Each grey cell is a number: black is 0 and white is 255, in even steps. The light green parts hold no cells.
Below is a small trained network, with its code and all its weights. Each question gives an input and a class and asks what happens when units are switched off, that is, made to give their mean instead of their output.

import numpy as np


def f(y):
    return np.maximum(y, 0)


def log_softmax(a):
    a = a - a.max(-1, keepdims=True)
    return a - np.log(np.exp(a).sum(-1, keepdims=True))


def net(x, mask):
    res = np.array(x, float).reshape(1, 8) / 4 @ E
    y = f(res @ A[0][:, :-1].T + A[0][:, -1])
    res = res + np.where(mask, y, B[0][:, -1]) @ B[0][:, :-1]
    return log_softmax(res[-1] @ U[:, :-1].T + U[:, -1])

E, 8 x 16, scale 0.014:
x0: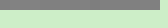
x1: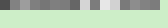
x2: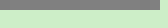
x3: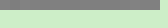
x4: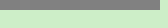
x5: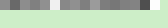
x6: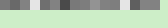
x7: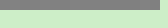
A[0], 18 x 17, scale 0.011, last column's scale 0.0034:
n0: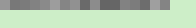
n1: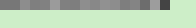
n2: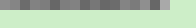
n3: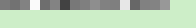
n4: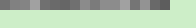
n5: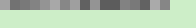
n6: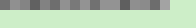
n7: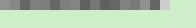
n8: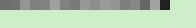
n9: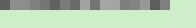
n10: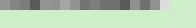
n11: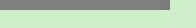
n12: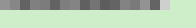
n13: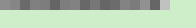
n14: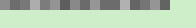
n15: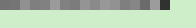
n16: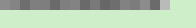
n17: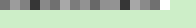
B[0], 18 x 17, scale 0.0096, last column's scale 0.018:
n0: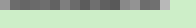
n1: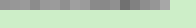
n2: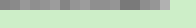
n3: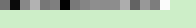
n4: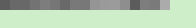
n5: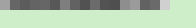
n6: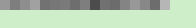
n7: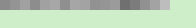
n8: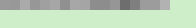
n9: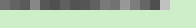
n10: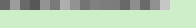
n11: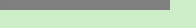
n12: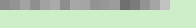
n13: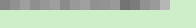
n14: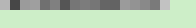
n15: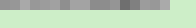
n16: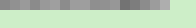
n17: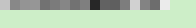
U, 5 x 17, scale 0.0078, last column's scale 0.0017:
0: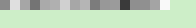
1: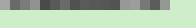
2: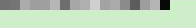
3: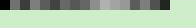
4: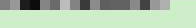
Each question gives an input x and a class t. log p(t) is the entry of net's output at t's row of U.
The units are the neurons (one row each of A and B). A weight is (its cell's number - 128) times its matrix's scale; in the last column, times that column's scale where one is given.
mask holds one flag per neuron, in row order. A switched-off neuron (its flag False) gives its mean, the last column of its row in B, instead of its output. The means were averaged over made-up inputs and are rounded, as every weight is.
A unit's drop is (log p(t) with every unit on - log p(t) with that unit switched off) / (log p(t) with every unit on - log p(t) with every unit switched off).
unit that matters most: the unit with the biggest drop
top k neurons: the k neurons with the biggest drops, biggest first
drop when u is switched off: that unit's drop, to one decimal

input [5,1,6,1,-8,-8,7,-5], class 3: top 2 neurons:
n9, n4
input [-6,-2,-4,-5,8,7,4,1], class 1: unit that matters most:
n5
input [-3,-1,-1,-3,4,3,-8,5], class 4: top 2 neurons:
n10, n3
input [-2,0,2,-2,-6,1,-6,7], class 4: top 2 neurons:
n3, n10
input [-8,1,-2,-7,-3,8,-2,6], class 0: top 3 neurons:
n8, n15, n1
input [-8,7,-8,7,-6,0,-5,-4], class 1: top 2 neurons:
n9, n17
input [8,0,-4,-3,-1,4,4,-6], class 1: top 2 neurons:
n12, n7
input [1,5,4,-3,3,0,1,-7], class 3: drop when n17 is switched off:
0.2
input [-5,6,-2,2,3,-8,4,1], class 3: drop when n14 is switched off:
0.0
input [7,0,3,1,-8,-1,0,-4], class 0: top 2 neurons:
n3, n5
